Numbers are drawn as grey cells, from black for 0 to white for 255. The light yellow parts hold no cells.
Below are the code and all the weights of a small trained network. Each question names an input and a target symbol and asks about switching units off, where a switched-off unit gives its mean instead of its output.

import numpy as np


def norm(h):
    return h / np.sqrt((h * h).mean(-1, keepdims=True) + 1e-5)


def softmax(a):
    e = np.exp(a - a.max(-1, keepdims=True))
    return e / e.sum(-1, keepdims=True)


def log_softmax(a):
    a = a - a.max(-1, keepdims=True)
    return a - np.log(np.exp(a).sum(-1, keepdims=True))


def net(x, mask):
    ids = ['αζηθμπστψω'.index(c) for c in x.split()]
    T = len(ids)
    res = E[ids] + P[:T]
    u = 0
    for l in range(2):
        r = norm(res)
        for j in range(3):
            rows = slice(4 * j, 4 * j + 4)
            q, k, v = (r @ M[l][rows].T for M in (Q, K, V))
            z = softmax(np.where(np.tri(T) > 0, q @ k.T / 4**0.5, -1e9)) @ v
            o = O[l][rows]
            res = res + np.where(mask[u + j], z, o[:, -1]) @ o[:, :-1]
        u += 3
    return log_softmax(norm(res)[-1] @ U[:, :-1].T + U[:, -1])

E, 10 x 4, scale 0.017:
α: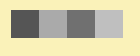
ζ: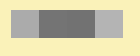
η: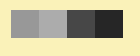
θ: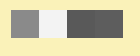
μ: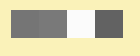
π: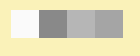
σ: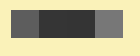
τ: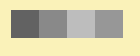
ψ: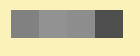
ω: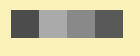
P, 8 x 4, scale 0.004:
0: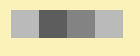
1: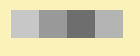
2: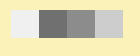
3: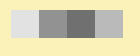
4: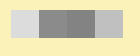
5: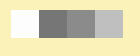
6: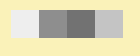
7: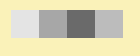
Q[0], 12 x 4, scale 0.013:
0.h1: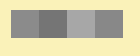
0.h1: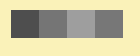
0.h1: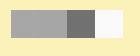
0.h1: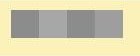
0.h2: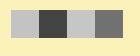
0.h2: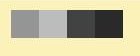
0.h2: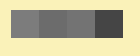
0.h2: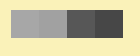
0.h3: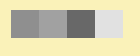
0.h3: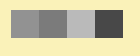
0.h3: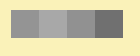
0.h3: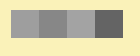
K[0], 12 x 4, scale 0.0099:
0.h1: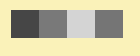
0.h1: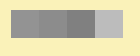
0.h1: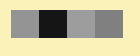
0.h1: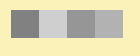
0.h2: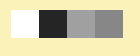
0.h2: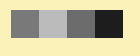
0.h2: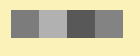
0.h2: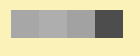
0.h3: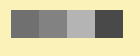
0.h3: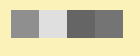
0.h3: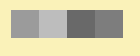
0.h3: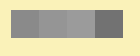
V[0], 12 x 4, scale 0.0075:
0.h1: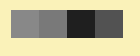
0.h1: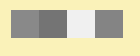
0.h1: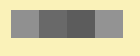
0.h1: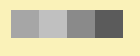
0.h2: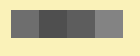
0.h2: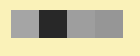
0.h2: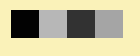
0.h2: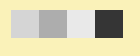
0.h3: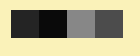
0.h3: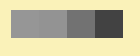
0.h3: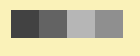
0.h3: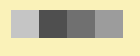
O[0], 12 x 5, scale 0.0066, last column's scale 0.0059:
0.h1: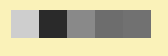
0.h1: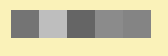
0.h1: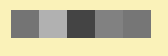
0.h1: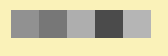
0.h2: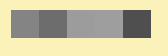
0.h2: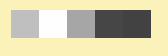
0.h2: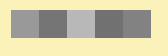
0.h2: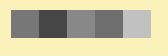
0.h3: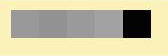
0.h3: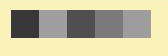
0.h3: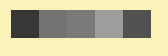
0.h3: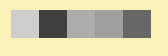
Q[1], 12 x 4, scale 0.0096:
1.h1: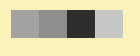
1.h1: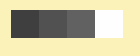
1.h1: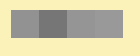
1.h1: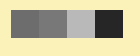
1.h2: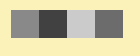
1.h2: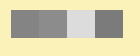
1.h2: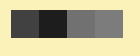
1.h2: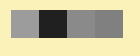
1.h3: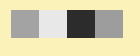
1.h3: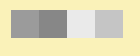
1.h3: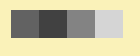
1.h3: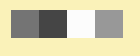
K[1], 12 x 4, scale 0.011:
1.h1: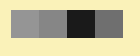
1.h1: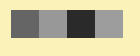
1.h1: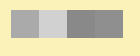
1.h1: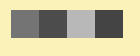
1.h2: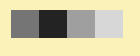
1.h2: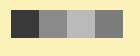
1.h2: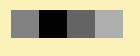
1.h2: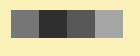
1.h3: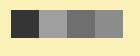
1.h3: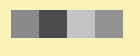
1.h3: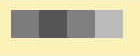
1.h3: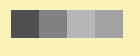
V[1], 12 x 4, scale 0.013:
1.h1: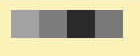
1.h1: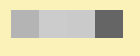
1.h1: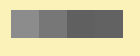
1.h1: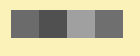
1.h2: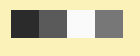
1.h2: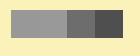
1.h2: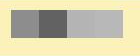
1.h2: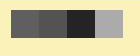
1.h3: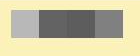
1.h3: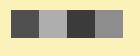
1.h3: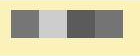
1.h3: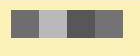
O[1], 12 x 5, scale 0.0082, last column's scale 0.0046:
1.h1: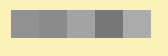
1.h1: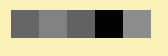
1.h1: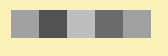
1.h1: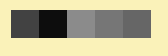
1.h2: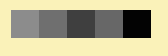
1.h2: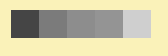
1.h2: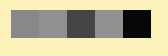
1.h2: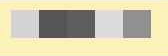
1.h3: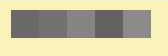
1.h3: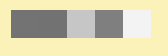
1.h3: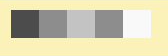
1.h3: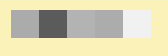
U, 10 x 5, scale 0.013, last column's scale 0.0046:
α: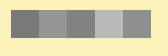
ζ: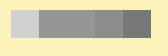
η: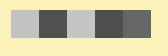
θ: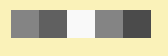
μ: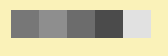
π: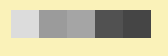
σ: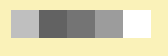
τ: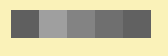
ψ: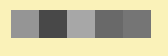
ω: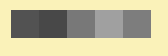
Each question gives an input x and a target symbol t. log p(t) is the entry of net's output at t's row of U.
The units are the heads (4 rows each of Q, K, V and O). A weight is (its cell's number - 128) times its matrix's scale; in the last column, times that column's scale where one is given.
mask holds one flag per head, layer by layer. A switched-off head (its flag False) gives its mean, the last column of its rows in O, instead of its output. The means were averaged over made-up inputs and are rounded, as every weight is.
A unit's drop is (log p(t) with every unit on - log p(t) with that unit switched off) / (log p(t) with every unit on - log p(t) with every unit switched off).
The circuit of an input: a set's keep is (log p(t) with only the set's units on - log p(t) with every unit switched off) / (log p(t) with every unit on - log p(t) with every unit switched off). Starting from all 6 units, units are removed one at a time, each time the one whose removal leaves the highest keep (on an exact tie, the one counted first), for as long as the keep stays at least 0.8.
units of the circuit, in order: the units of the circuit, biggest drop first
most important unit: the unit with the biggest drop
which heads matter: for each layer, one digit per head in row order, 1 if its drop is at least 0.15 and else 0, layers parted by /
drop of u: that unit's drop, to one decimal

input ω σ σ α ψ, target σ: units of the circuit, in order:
1.h2, 0.h2
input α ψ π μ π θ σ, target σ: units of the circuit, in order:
1.h2
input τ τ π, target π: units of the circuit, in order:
0.h2, 1.h1
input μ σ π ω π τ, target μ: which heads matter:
000 / 010
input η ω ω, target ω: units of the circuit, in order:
0.h2, 1.h1, 0.h1, 1.h3
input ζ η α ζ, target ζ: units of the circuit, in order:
0.h2, 1.h1
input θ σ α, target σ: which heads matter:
101 / 001
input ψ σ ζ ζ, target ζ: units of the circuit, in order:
0.h2, 1.h3
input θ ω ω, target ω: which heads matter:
110 / 110
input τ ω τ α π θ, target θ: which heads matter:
010 / 001
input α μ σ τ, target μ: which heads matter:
010 / 010
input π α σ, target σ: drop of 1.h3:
0.1
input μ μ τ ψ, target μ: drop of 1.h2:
0.2
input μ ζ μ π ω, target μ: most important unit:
1.h2
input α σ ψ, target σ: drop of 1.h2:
0.5
